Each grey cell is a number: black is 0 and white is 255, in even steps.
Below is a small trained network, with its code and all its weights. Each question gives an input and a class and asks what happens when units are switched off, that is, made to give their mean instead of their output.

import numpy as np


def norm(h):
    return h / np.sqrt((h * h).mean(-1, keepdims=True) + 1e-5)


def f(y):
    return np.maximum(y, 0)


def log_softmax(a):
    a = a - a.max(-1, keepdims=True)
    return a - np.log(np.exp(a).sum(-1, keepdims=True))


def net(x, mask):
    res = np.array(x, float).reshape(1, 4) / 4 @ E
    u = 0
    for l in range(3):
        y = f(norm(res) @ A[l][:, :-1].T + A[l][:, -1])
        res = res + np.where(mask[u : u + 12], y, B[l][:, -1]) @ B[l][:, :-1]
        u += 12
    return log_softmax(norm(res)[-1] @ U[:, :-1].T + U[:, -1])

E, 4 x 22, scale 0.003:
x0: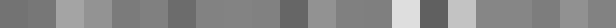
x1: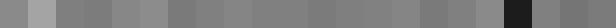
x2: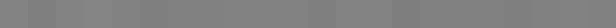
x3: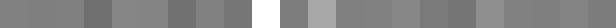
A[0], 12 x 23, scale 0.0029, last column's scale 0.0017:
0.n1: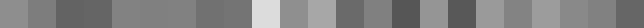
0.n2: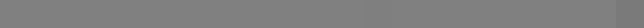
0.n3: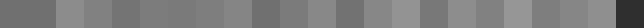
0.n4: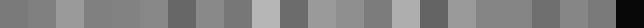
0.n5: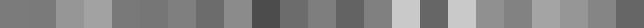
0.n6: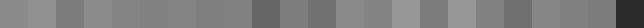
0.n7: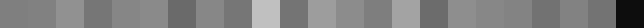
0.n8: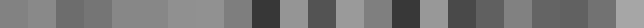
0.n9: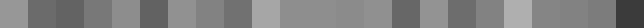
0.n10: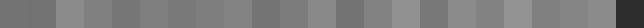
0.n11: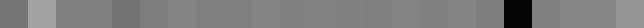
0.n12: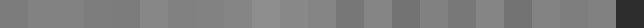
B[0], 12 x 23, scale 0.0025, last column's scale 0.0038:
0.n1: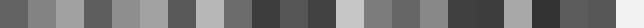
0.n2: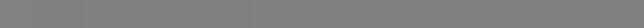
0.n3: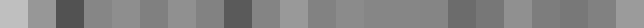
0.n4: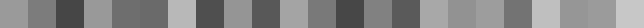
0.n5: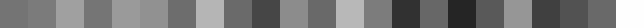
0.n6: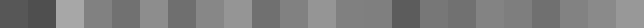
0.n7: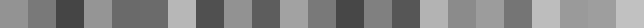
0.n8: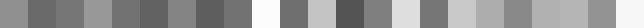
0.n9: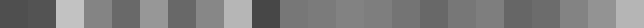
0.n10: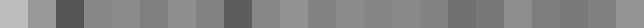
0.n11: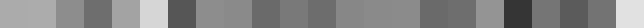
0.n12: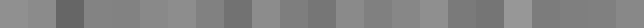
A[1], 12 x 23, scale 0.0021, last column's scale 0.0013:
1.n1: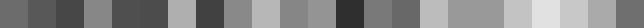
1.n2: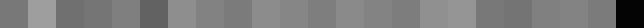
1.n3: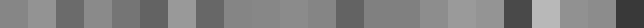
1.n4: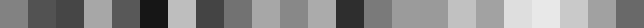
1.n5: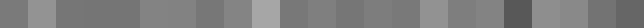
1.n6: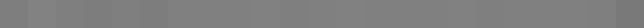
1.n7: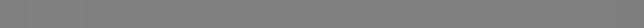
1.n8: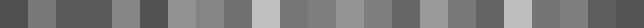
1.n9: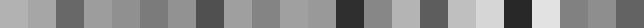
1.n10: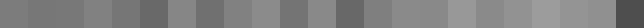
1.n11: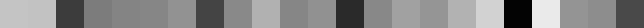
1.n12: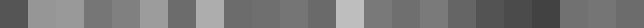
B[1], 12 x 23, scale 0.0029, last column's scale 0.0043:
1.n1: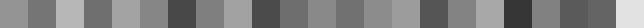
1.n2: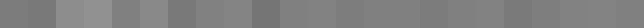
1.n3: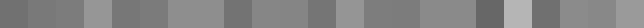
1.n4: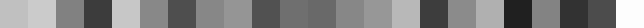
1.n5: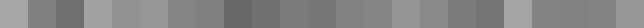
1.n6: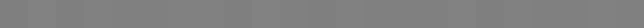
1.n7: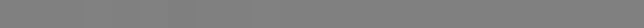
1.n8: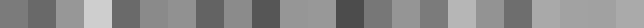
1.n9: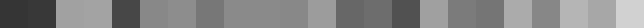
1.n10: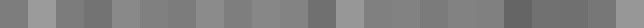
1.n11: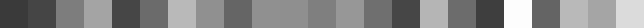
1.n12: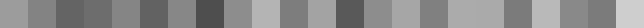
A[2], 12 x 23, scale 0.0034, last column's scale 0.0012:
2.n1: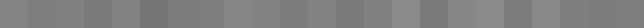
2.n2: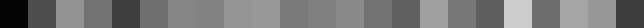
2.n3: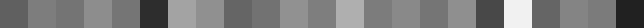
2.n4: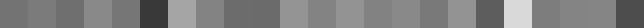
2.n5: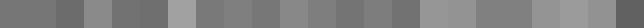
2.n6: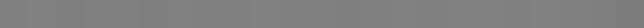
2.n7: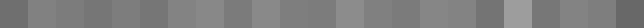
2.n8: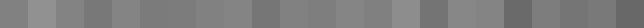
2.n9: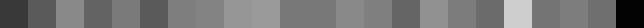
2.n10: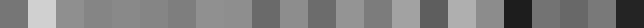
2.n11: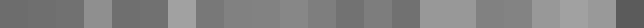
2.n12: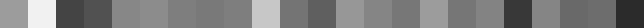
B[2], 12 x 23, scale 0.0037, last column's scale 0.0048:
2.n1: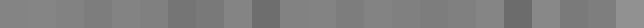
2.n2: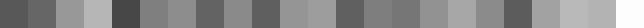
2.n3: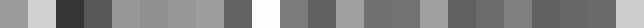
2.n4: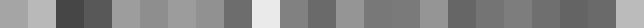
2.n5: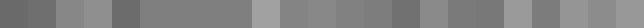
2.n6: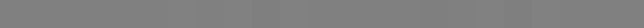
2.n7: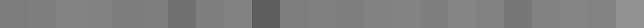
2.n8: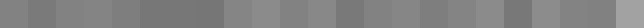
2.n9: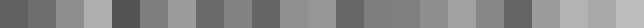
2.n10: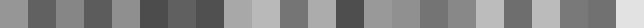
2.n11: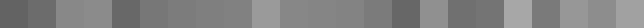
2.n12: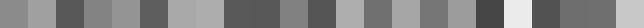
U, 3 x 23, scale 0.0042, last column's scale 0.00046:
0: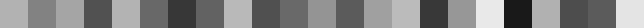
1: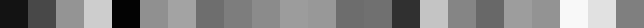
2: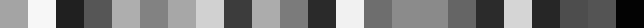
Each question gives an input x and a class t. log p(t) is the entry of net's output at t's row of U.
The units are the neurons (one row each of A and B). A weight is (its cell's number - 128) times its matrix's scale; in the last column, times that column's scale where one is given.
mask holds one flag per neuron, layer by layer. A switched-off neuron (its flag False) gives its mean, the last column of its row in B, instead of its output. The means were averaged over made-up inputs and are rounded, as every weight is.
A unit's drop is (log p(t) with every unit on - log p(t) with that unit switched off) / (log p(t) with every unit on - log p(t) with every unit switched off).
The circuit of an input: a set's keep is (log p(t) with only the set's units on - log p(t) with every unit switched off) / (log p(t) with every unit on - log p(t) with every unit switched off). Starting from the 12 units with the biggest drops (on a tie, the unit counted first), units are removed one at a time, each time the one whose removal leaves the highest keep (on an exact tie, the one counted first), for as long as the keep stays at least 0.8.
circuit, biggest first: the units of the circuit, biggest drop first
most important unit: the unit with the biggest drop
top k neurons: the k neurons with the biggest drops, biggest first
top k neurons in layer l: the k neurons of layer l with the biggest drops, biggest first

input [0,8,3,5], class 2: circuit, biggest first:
2.n12
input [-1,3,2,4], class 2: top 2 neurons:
0.n1, 2.n12
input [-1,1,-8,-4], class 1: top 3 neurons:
1.n9, 1.n11, 0.n8
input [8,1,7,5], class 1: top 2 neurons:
1.n9, 1.n11
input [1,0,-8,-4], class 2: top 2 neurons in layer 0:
0.n5, 0.n11
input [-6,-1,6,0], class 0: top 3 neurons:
0.n8, 0.n5, 0.n11
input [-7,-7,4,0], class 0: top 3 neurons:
0.n8, 0.n5, 1.n11
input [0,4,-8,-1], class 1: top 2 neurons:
0.n1, 0.n5
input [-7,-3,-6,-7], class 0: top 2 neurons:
0.n8, 1.n4
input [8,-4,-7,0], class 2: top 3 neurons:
0.n5, 0.n8, 1.n1
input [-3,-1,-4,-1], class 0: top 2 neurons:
0.n8, 1.n4
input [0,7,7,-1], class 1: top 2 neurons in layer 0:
0.n1, 0.n5
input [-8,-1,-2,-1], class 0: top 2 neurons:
0.n8, 0.n5
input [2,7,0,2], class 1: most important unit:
1.n11
